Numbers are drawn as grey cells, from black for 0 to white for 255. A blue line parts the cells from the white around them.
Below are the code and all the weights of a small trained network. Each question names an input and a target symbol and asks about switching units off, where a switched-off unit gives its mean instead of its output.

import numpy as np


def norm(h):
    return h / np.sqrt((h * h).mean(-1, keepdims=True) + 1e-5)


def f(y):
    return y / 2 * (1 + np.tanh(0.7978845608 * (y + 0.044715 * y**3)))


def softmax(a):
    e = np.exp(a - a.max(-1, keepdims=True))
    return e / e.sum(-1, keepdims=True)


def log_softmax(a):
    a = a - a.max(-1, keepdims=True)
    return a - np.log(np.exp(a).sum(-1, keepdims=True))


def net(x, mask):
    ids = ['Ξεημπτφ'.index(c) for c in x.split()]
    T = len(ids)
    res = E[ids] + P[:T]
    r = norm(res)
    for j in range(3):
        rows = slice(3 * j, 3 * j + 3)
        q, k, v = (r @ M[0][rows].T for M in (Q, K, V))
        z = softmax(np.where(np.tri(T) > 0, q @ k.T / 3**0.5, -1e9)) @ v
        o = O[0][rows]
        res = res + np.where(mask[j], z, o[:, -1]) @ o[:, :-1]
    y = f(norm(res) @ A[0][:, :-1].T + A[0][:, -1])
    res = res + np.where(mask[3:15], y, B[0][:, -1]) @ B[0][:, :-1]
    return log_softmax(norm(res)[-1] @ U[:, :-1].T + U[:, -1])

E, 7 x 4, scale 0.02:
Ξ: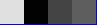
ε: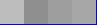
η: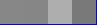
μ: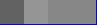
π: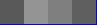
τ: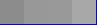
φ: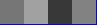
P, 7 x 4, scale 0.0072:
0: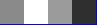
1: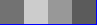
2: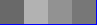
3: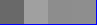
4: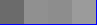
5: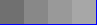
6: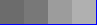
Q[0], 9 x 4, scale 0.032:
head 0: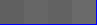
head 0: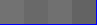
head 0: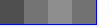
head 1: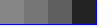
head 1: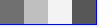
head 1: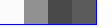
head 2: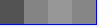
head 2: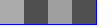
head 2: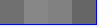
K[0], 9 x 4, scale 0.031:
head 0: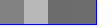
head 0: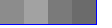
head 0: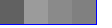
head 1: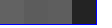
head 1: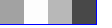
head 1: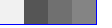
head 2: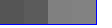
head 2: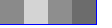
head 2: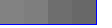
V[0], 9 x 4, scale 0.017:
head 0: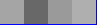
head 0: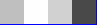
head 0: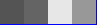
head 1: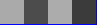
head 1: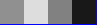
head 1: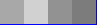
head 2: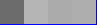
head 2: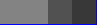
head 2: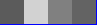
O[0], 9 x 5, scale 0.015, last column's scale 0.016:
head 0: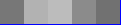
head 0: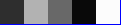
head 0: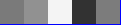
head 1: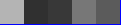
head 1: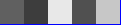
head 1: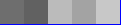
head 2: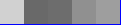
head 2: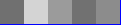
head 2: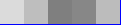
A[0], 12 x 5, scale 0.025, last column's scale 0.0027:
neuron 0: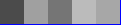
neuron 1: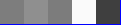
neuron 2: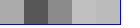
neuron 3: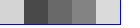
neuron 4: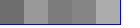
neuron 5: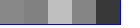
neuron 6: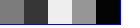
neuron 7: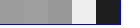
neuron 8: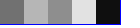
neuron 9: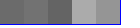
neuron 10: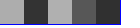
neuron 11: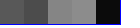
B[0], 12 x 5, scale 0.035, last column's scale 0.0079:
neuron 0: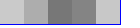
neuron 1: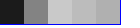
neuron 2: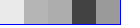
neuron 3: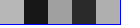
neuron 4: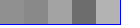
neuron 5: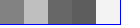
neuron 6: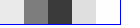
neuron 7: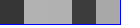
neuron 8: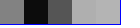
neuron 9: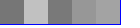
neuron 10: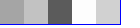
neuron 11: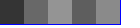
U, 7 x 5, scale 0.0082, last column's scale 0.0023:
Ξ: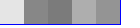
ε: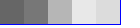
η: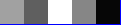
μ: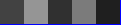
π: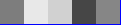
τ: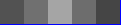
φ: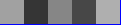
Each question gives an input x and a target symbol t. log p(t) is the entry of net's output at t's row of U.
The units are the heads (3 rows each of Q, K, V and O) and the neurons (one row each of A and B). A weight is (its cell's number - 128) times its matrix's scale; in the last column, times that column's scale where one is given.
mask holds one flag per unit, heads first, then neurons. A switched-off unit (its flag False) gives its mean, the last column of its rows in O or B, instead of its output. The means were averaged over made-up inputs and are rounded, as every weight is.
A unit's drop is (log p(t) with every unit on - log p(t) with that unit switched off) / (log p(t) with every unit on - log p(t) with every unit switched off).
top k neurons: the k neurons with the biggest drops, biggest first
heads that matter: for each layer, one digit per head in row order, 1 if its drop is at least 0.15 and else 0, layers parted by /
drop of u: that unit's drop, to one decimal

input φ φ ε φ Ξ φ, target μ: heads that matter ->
011
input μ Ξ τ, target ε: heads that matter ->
101
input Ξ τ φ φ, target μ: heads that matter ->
111
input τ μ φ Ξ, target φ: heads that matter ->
010
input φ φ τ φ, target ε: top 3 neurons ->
[neuron 8; neuron 1; neuron 6]
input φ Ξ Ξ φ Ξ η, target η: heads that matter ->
110
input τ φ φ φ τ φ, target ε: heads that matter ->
110
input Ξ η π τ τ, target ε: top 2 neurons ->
[neuron 8; neuron 0]
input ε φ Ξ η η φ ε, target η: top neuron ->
[neuron 1]
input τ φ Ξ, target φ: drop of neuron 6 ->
0.1
